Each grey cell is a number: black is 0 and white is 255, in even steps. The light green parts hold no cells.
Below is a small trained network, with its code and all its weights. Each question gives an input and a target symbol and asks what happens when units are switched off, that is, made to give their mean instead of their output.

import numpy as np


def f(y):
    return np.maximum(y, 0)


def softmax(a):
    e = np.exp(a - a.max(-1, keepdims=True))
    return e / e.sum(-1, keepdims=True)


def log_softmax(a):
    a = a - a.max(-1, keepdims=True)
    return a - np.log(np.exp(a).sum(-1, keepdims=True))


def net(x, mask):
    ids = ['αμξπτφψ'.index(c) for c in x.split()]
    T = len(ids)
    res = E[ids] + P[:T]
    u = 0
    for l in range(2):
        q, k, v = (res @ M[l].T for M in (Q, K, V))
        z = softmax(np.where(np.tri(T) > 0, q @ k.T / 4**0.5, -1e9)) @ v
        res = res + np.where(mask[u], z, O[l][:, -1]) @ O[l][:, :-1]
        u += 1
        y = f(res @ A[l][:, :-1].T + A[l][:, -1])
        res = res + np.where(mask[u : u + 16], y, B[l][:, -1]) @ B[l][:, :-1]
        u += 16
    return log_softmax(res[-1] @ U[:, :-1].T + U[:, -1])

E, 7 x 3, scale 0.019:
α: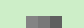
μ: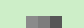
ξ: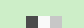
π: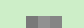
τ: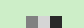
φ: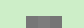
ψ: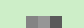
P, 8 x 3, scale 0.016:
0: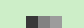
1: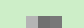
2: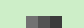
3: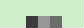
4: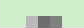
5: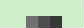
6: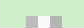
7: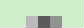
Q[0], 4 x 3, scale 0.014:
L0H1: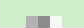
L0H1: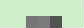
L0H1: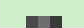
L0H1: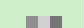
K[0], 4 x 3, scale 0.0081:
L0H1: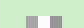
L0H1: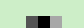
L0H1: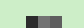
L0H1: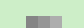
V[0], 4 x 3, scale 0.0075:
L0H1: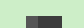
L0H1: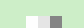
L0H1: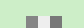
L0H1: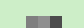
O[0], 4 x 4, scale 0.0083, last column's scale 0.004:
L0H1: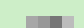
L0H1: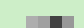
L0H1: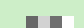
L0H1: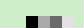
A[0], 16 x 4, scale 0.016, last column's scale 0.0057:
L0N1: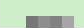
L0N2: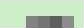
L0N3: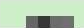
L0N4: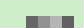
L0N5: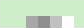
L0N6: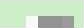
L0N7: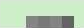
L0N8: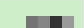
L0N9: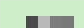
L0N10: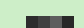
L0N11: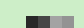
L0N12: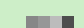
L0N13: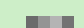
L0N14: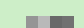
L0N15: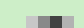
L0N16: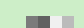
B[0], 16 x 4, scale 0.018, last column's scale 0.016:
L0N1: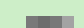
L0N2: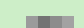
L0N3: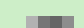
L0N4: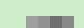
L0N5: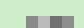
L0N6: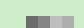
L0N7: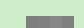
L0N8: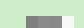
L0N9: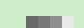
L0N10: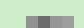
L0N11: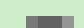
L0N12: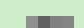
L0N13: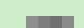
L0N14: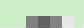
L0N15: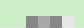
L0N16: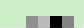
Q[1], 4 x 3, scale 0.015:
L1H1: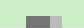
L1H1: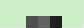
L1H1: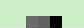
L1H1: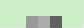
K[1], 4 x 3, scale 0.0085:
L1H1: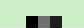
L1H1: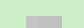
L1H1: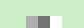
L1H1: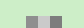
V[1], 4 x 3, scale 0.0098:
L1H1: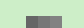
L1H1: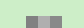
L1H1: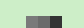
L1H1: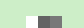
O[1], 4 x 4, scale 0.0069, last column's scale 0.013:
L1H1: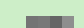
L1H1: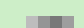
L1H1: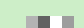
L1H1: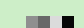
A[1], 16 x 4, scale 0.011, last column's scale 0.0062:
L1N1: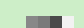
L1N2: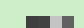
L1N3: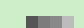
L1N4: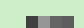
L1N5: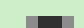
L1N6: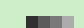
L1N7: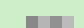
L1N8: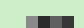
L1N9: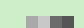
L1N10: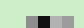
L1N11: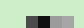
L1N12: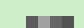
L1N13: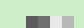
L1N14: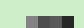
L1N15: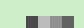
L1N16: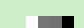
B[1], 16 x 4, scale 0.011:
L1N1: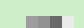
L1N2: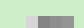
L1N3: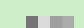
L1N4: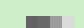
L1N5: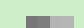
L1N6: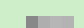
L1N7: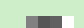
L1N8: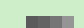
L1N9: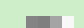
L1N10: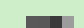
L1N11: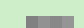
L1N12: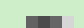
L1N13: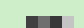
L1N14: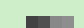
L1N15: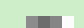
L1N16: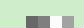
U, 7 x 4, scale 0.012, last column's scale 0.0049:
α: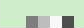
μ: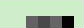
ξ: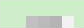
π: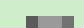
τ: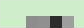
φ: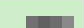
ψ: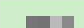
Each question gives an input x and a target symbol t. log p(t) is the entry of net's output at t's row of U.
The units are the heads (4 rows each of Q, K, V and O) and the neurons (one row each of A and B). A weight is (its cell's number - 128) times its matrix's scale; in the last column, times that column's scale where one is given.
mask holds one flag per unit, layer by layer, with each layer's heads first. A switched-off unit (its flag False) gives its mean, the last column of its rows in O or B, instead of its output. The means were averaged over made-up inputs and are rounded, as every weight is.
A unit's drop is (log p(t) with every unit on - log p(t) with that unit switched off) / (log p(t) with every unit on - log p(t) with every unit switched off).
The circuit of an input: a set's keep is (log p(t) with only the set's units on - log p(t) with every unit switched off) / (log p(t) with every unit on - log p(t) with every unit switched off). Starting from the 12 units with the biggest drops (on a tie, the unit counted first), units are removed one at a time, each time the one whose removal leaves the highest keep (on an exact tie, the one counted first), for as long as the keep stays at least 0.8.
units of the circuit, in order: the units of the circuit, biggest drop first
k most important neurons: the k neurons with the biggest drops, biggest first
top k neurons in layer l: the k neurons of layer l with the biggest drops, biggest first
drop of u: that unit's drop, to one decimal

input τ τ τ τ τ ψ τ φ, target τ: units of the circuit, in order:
(L1H1 L0N9 L0H1)
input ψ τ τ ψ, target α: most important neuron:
(L1N6)
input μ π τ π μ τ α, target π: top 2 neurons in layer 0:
(L0N6 L0N16)
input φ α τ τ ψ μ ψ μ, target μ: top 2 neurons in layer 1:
(L1N13 L1N10)
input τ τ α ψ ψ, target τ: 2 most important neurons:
(L0N9 L0N10)
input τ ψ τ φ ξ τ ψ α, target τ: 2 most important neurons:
(L0N9 L0N10)
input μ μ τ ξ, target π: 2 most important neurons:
(L0N9 L0N4)
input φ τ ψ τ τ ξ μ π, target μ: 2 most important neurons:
(L1N13 L0N16)
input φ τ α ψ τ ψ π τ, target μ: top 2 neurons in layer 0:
(L0N16 L0N11)
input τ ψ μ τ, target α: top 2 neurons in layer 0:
(L0N9 L0N6)
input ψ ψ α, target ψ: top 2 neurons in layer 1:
(L1N16 L1N5)
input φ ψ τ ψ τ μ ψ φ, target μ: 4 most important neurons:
(L1N13 L0N16 L1N10 L0N11)
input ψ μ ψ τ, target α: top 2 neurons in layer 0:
(L0N9 L0N8)
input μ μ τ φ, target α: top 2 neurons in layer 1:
(L1N6 L1N7)
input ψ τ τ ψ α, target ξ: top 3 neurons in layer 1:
(L1N13 L1N12 L1N10)
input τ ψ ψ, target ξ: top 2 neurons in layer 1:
(L1N13 L1N12)
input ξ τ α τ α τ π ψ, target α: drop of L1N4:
0.0
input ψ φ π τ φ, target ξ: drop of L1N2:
-0.1
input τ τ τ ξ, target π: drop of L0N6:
-0.2
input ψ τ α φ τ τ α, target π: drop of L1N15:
-0.1
